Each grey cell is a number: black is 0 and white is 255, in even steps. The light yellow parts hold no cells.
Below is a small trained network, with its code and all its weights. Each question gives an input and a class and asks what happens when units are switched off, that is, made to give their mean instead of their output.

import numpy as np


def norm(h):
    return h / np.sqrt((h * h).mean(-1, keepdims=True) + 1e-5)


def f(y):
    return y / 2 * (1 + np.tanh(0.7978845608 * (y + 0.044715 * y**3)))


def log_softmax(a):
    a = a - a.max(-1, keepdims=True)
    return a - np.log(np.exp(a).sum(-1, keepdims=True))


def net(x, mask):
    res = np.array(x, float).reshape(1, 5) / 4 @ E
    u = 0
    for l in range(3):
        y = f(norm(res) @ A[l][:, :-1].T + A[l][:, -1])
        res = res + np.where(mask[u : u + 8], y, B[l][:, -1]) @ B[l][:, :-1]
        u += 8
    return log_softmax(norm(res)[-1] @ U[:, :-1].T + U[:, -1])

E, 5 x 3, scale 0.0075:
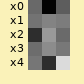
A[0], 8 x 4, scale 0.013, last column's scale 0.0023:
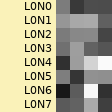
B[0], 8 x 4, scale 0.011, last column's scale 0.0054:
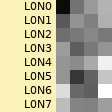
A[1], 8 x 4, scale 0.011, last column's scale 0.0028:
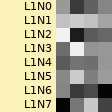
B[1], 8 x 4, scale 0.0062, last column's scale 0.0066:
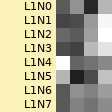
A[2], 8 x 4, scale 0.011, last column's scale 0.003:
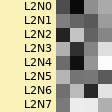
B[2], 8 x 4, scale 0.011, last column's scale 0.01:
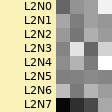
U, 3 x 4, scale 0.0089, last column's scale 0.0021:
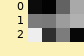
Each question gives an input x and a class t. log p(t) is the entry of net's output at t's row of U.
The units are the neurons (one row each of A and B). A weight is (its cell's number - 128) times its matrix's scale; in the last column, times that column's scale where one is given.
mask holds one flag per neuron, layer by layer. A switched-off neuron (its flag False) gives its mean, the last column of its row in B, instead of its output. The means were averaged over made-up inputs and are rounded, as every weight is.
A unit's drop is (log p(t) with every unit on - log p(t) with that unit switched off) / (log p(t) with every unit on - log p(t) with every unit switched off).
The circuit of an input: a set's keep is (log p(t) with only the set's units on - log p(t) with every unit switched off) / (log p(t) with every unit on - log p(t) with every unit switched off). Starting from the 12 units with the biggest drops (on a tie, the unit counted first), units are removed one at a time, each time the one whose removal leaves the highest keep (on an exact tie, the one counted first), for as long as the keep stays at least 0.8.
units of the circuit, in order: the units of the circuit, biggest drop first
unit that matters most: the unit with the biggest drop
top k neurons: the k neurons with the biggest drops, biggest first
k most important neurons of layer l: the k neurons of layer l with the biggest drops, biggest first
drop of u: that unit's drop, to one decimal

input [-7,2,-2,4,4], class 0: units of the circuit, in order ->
(L2N7)
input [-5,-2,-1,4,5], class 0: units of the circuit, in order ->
(L2N7 L0N5)
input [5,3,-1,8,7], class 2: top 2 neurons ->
(L0N6 L2N7)
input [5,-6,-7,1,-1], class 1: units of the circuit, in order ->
(L2N3 L1N5)
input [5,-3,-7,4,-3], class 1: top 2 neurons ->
(L2N7 L2N4)
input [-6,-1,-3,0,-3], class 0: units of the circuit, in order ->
(L0N6 L2N7)
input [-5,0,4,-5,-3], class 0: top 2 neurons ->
(L0N6 L0N5)
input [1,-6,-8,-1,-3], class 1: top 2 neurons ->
(L0N6 L1N2)
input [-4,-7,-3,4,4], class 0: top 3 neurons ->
(L2N7 L0N5 L0N1)
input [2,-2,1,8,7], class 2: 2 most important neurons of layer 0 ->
(L0N6 L0N5)
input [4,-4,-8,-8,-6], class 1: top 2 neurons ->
(L1N2 L0N6)
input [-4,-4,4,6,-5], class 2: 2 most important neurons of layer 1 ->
(L1N5 L1N2)
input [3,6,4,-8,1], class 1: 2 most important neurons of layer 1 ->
(L1N1 L1N3)
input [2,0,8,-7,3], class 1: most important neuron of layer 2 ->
(L2N3)
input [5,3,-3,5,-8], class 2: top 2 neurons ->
(L2N6 L2N3)
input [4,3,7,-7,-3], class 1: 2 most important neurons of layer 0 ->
(L0N5 L0N1)
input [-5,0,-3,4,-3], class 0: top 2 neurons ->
(L0N6 L0N5)
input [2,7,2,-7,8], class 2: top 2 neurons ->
(L0N6 L0N5)
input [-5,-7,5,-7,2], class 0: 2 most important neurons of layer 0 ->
(L0N4 L0N5)
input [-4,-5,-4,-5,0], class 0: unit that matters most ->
L0N6
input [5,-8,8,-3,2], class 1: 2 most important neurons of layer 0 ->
(L0N7 L0N6)
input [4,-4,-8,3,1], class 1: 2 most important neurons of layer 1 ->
(L1N1 L1N3)
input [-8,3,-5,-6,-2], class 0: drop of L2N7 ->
0.2
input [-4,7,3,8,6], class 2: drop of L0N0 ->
0.1
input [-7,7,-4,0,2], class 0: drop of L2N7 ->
0.2
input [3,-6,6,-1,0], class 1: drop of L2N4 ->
0.1
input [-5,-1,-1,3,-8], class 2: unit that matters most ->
L1N5
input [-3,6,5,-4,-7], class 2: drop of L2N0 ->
0.1
